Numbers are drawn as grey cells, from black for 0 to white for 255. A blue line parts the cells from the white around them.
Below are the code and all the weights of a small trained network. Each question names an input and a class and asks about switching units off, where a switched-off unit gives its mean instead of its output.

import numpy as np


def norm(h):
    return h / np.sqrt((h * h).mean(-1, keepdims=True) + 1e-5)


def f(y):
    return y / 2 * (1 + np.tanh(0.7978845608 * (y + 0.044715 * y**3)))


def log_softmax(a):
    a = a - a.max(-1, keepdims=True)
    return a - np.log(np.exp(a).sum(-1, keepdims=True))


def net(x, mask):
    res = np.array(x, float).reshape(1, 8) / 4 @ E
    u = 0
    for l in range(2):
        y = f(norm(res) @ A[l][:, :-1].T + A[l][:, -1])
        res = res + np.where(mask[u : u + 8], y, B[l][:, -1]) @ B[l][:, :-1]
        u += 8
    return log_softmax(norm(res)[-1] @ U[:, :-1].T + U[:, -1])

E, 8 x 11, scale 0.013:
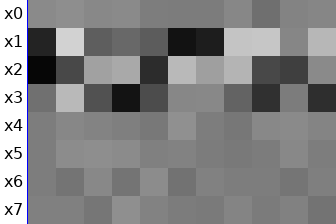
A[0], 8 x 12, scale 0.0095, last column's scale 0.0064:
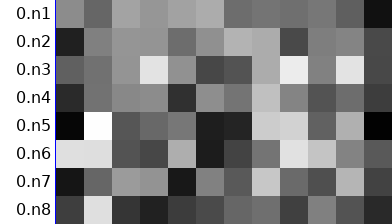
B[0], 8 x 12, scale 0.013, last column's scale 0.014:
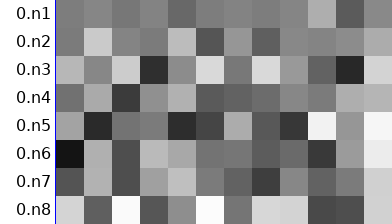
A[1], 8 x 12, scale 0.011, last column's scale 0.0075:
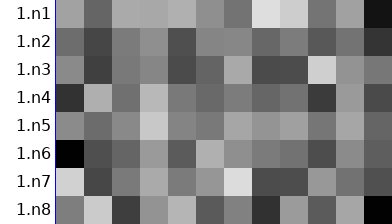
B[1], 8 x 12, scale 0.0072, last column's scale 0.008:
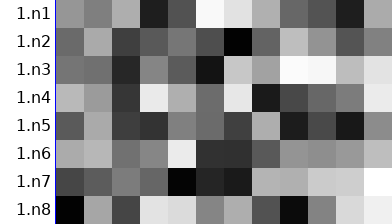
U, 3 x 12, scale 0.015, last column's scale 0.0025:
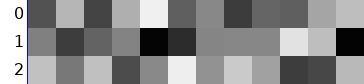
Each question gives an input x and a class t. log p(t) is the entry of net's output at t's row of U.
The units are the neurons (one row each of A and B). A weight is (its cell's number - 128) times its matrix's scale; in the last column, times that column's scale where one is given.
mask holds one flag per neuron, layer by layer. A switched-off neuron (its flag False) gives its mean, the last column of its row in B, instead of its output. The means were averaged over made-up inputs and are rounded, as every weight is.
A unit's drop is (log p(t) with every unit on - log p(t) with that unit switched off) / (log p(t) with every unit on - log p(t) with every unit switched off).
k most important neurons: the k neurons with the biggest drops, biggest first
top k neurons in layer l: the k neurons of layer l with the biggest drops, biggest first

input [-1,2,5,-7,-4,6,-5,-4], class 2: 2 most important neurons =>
(0.n3; 0.n6)
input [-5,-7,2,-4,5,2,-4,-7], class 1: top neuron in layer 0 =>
(0.n8)
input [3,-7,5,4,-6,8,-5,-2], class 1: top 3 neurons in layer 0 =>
(0.n6; 0.n8; 0.n3)
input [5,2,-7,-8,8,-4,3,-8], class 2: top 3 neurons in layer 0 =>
(0.n3; 0.n7; 0.n4)
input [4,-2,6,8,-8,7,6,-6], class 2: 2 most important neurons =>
(0.n8; 0.n6)
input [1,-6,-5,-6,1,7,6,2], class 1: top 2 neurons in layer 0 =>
(0.n8; 0.n3)
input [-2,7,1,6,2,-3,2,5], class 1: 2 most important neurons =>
(0.n5; 0.n3)
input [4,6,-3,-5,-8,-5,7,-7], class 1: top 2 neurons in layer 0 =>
(0.n5; 0.n8)
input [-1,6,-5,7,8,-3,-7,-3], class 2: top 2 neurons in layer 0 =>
(0.n8; 0.n6)
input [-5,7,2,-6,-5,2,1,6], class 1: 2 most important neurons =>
(0.n5; 0.n8)
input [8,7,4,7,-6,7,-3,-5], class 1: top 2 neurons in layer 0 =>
(0.n5; 0.n3)
